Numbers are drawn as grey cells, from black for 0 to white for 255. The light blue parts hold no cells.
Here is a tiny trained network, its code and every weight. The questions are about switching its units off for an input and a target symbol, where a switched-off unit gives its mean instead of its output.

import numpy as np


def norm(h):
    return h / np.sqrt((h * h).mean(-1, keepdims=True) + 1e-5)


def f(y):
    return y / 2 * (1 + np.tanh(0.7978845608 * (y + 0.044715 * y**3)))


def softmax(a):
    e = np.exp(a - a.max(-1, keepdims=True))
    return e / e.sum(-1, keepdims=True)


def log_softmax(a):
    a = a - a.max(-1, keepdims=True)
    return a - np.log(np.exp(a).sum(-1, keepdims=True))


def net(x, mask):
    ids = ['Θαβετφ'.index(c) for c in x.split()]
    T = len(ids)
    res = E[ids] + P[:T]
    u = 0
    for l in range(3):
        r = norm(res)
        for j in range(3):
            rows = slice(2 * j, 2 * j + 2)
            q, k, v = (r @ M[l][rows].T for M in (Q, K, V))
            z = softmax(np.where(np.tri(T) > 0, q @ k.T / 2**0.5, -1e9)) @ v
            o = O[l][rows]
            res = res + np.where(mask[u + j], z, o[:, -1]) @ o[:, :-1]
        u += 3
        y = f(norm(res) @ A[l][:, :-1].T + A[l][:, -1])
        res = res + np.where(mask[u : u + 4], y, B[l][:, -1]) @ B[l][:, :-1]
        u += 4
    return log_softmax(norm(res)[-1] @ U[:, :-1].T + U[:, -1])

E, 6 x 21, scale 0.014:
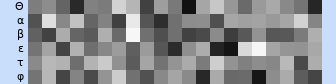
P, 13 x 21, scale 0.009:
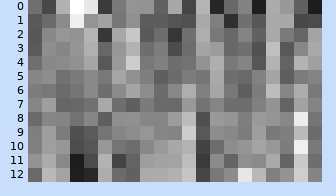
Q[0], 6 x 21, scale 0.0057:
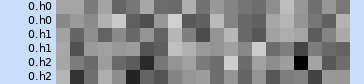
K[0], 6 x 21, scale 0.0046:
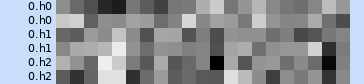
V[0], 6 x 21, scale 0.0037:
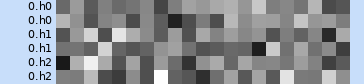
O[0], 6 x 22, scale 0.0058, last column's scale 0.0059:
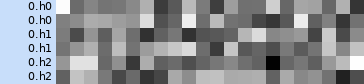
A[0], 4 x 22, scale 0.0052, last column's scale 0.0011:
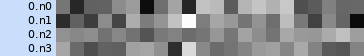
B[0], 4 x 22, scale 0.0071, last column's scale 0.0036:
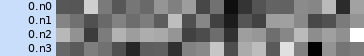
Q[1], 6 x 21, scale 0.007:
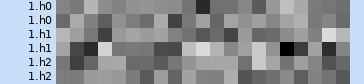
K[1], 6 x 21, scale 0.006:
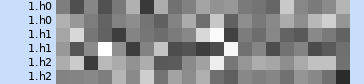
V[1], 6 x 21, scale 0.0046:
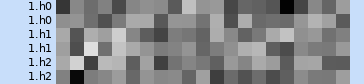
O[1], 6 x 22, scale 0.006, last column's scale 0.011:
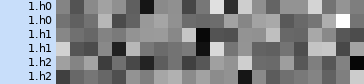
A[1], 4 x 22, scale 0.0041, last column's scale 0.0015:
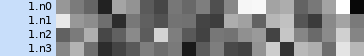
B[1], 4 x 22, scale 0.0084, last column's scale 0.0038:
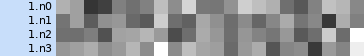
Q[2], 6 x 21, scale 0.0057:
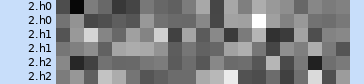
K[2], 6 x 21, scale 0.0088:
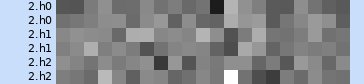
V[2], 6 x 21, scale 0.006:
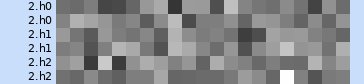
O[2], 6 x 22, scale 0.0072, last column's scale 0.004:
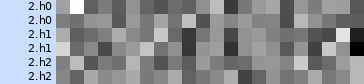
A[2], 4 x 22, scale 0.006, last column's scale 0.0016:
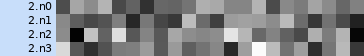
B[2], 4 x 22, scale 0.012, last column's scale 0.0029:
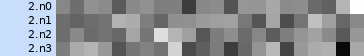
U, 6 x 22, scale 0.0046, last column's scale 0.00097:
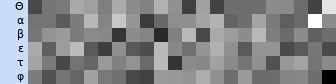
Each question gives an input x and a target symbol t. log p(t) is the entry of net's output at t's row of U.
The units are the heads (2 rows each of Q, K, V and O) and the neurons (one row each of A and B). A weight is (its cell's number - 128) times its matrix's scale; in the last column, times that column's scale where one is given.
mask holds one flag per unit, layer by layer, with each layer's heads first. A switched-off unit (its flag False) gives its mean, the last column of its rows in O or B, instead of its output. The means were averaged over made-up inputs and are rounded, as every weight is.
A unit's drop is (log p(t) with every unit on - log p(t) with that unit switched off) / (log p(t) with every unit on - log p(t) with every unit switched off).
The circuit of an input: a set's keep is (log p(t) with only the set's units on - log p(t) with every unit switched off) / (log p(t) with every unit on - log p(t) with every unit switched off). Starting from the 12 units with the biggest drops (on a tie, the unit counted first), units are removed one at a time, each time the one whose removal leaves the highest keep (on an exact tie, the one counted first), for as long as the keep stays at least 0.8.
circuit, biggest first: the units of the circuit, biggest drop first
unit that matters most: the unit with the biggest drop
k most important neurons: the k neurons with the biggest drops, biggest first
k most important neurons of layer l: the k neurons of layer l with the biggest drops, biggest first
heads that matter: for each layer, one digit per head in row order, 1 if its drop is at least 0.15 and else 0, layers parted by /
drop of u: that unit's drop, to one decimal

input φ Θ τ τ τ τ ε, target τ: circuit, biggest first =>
1.h1
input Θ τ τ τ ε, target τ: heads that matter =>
000 / 011 / 000
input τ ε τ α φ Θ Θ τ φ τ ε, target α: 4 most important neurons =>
1.n3; 0.n2; 1.n1; 2.n3
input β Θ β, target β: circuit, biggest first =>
0.h2; 2.h0
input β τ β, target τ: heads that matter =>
010 / 010 / 000
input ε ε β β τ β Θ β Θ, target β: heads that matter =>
001 / 000 / 100
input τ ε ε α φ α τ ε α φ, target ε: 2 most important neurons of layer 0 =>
0.n3; 0.n2
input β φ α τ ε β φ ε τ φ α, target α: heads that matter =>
000 / 010 / 000
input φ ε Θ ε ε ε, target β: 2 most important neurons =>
2.n3; 0.n1
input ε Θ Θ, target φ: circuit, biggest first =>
2.n1; 1.h2; 0.n3; 0.h2
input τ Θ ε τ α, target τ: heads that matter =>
110 / 010 / 000
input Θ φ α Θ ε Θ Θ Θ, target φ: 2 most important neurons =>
2.n1; 0.n3
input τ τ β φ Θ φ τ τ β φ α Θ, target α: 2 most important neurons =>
2.n3; 0.n3
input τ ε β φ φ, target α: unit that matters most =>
1.h1
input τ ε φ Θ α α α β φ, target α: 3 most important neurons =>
2.n0; 2.n3; 0.n0
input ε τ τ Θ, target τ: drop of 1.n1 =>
0.0
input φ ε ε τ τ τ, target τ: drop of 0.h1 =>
0.2
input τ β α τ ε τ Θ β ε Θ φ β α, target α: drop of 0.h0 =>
0.1
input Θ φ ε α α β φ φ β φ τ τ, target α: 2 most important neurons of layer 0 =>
0.n2; 0.n0
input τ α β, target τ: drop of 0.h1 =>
0.3
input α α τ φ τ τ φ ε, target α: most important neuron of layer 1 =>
1.n1
